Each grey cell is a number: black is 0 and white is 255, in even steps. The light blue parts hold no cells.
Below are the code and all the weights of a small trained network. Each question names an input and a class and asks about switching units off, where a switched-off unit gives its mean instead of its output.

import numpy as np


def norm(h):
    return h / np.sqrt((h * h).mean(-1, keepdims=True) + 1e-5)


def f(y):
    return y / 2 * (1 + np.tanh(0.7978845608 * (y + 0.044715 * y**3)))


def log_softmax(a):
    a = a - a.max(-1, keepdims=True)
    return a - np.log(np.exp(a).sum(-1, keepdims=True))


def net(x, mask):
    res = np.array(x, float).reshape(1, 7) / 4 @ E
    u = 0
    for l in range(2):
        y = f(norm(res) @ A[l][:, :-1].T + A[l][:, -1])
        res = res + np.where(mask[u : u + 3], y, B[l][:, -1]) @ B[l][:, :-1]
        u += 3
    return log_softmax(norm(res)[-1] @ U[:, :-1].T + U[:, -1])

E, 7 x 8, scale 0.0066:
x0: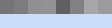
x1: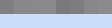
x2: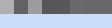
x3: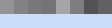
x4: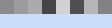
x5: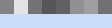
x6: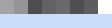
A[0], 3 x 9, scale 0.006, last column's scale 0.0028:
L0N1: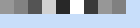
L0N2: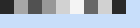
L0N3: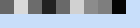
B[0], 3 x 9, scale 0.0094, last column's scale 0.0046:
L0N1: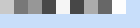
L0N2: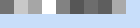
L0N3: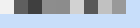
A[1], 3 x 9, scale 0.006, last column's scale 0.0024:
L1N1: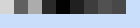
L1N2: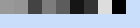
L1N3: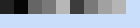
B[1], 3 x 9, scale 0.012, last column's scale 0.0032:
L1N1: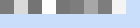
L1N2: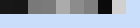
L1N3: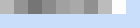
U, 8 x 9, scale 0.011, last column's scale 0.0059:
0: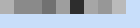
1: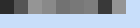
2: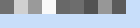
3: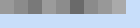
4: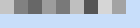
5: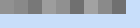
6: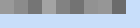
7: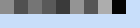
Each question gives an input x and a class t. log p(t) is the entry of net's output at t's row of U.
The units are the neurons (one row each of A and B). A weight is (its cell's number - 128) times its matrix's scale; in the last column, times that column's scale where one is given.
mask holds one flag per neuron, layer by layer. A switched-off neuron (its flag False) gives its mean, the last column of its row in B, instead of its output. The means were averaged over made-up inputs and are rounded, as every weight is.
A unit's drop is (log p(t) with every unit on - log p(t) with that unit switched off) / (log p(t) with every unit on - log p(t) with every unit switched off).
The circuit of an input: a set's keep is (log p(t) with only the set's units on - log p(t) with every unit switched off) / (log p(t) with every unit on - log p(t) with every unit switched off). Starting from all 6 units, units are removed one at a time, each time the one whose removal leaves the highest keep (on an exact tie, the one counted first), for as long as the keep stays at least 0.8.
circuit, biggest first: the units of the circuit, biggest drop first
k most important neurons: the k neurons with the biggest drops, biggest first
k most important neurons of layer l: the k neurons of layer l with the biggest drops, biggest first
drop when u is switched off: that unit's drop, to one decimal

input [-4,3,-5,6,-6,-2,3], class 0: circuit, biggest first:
L0N1
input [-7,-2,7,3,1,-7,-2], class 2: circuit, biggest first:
L1N1; L0N1
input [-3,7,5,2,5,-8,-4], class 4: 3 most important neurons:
L1N3; L0N1; L1N2
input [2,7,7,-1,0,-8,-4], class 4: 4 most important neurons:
L1N3; L1N2; L0N2; L0N1
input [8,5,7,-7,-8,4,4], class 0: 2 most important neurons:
L0N1; L0N2
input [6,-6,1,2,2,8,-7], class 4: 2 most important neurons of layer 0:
L0N3; L0N1
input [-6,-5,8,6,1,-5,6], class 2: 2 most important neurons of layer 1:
L1N1; L1N3
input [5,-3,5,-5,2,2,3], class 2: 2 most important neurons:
L1N1; L0N1
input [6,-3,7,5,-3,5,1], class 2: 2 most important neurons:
L1N1; L1N3
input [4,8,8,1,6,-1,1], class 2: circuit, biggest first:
L1N1; L0N1
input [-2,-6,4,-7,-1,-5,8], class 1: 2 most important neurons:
L1N2; L0N1
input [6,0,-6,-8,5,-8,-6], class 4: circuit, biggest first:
L1N3; L1N2
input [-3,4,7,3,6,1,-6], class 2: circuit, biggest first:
L0N1; L1N1
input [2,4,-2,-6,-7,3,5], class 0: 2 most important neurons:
L0N1; L1N1
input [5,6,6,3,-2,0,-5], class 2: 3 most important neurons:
L1N1; L1N2; L0N1
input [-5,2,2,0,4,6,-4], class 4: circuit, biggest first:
L0N3; L0N1
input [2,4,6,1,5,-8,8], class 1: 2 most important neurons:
L1N2; L0N1
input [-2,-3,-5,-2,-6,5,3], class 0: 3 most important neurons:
L0N1; L1N1; L1N3
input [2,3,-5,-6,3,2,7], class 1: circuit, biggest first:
L1N2; L0N1
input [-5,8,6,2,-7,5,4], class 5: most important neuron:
L0N1
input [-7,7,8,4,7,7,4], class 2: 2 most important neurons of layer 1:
L1N1; L1N3
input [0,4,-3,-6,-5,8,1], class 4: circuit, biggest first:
L0N3
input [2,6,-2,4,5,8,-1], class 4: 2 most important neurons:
L0N3; L0N1
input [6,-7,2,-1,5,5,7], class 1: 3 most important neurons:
L1N2; L0N1; L1N3
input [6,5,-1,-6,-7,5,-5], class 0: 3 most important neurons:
L0N1; L1N2; L1N1
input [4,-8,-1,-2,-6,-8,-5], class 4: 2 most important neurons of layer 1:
L1N3; L1N2
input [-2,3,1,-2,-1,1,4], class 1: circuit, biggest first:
L1N2
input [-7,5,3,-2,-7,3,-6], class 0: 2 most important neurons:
L0N1; L1N2
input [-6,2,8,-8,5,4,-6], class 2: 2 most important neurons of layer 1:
L1N1; L1N2
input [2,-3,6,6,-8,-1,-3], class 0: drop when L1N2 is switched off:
0.1
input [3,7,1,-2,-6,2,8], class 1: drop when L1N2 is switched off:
1.0
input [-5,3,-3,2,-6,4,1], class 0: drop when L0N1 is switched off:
1.1
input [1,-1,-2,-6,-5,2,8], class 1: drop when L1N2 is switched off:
1.0
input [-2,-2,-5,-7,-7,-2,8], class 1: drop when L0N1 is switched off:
-0.1
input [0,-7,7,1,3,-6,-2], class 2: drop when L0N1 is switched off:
0.5
